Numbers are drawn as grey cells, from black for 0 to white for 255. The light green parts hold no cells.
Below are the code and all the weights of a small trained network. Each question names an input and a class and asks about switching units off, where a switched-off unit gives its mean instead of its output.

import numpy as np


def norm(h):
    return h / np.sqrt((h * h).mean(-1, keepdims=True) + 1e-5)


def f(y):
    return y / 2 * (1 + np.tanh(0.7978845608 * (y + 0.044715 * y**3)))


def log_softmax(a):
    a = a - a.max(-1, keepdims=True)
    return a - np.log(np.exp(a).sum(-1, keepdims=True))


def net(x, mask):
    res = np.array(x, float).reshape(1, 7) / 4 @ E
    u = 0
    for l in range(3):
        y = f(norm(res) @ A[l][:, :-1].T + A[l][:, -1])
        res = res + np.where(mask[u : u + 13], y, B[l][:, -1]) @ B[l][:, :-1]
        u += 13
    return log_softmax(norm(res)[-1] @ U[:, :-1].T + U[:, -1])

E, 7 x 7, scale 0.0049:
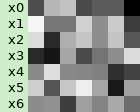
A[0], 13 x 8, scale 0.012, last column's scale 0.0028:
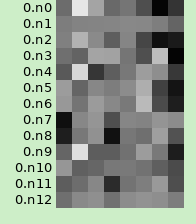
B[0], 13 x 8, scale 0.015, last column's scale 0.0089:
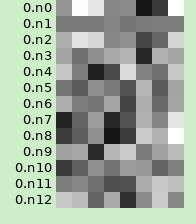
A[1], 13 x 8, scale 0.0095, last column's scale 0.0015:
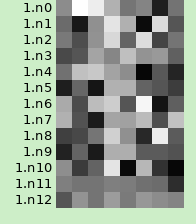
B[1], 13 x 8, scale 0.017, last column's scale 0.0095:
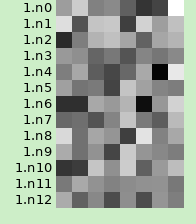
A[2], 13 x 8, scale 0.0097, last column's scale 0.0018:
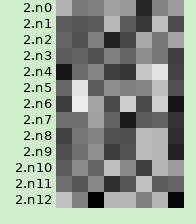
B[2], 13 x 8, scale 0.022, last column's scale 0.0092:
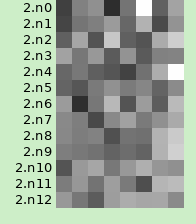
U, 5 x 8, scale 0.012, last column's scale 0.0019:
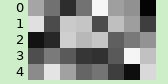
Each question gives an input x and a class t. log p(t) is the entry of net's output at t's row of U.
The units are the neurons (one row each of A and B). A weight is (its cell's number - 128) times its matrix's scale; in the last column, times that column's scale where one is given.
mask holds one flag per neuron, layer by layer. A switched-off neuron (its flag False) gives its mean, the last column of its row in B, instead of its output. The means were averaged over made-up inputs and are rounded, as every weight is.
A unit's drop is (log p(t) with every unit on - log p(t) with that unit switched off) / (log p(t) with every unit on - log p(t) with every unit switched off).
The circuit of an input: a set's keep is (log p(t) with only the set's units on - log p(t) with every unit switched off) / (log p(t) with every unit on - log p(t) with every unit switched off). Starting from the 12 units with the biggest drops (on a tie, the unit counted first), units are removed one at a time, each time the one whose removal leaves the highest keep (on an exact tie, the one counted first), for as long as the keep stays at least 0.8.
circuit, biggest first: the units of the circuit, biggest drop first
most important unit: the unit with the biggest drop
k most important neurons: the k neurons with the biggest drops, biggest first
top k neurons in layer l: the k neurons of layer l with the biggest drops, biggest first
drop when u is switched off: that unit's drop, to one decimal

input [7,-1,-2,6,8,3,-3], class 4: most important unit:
0.n0
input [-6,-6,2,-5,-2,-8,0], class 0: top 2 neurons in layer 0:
[0.n4, 0.n9]
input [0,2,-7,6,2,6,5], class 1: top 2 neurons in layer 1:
[1.n1, 1.n8]
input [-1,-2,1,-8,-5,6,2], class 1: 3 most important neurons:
[0.n0, 0.n7, 1.n1]
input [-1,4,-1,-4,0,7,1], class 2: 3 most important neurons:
[0.n0, 0.n2, 0.n3]
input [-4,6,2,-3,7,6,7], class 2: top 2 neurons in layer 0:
[0.n0, 0.n2]
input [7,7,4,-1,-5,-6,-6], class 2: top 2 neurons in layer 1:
[1.n6, 1.n10]
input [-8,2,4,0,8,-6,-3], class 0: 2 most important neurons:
[0.n0, 0.n4]
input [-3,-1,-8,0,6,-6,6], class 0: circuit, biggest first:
[0.n4, 0.n9]
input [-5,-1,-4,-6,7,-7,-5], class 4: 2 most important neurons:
[0.n0, 0.n2]
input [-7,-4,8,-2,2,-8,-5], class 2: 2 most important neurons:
[0.n0, 0.n8]
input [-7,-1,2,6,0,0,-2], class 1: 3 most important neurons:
[0.n3, 1.n1, 0.n8]
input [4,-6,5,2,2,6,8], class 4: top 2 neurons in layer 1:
[1.n4, 1.n0]
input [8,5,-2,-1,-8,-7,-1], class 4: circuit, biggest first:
[2.n4]
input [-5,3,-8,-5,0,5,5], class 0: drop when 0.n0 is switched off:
0.7
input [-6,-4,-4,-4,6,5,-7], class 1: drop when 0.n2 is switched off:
0.2
